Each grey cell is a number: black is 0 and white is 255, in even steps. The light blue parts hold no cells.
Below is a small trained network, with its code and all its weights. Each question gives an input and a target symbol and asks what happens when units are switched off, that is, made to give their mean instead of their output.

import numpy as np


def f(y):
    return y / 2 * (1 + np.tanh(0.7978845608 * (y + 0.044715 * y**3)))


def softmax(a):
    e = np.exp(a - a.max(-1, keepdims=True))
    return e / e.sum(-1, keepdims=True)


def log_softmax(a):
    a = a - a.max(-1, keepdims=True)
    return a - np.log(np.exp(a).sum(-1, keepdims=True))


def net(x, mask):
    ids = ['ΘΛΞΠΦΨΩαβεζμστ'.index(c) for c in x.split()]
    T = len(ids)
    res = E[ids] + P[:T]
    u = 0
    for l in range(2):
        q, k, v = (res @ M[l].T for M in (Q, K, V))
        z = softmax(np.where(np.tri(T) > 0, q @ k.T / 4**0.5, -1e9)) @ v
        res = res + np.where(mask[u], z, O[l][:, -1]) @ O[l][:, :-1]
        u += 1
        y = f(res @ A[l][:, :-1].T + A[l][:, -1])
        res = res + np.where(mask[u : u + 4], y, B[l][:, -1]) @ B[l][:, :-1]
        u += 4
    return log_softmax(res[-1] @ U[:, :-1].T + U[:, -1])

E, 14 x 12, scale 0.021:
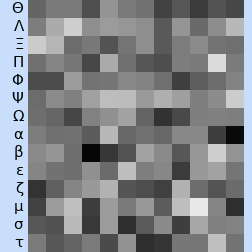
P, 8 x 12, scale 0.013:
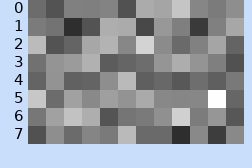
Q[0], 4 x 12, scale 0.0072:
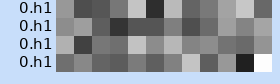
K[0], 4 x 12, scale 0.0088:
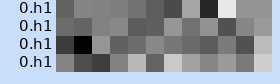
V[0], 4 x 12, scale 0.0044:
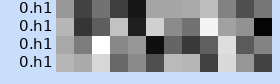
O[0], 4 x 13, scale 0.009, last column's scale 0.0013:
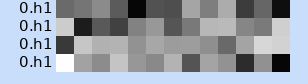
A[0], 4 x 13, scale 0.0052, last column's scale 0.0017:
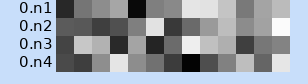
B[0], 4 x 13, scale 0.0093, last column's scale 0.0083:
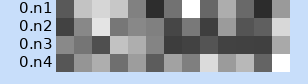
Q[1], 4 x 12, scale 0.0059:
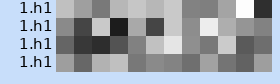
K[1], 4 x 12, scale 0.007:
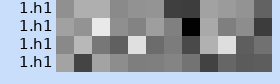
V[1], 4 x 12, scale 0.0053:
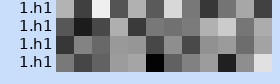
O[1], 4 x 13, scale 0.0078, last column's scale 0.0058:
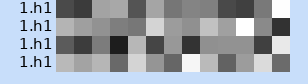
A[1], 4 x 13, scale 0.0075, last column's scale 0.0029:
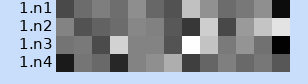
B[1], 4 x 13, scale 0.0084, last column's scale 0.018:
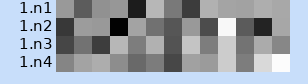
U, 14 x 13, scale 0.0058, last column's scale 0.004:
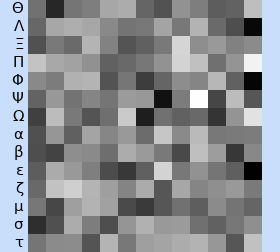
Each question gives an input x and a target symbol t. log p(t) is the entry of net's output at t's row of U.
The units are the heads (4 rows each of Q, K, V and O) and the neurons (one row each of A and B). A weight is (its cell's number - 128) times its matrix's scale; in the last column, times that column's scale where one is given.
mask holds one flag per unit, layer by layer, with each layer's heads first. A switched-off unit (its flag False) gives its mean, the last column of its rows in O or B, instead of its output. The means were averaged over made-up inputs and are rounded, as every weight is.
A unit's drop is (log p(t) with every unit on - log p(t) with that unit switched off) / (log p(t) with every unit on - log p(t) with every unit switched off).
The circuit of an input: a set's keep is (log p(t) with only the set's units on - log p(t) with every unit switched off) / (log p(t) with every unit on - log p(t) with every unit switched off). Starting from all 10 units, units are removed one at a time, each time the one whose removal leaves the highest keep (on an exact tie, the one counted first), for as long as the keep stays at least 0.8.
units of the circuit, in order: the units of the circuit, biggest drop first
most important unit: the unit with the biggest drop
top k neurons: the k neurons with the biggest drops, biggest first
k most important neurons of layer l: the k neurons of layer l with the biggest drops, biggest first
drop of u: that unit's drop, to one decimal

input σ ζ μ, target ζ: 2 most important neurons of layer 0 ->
0.n4, 0.n3
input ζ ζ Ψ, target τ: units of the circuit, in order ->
1.h1
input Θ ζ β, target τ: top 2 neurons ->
1.n4, 1.n1
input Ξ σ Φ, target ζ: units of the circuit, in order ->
0.h1, 1.n2
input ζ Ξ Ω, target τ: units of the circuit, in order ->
1.h1, 0.n4
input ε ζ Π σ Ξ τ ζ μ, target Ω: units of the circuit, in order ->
0.n3, 0.n4
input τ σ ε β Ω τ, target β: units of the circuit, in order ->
1.n2, 0.h1, 1.n4
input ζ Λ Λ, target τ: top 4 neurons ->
0.n2, 0.n3, 1.n2, 0.n4
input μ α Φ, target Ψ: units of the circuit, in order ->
1.h1, 0.n1, 1.n4
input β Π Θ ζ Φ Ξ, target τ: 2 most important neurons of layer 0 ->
0.n2, 0.n3
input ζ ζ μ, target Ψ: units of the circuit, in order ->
1.h1, 1.n4
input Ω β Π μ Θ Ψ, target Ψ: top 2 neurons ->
0.n1, 0.n3
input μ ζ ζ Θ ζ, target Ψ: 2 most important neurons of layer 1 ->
1.n1, 1.n4
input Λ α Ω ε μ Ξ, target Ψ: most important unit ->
1.h1
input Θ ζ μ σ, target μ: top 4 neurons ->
0.n3, 1.n4, 1.n2, 0.n4
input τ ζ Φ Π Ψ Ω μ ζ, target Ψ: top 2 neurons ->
0.n4, 1.n4
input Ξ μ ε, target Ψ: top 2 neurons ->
0.n1, 0.n2
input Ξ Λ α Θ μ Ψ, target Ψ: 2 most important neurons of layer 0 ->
0.n3, 0.n2
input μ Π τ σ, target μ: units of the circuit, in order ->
0.n3, 1.n2
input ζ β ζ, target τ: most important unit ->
1.h1
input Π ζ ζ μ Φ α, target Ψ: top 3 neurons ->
0.n1, 1.n4, 0.n3
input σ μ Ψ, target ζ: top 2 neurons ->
1.n2, 0.n3
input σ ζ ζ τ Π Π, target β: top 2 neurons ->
0.n2, 1.n2
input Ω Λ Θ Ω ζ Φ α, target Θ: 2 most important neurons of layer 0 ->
0.n3, 0.n4
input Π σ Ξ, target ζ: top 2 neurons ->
1.n2, 0.n2
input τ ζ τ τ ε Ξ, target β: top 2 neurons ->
1.n4, 0.n2
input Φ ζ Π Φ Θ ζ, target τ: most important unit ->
1.n2
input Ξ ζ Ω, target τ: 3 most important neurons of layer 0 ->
0.n4, 0.n1, 0.n3
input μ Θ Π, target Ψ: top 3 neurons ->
0.n1, 0.n3, 1.n4
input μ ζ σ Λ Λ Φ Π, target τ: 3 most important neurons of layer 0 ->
0.n2, 0.n1, 0.n4
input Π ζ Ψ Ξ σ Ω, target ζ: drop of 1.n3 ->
0.0
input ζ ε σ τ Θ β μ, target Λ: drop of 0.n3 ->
0.3
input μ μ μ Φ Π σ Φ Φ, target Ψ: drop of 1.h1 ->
0.2
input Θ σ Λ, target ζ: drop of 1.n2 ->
0.1
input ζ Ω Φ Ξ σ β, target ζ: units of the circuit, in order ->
0.h1
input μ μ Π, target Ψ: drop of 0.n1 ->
0.4
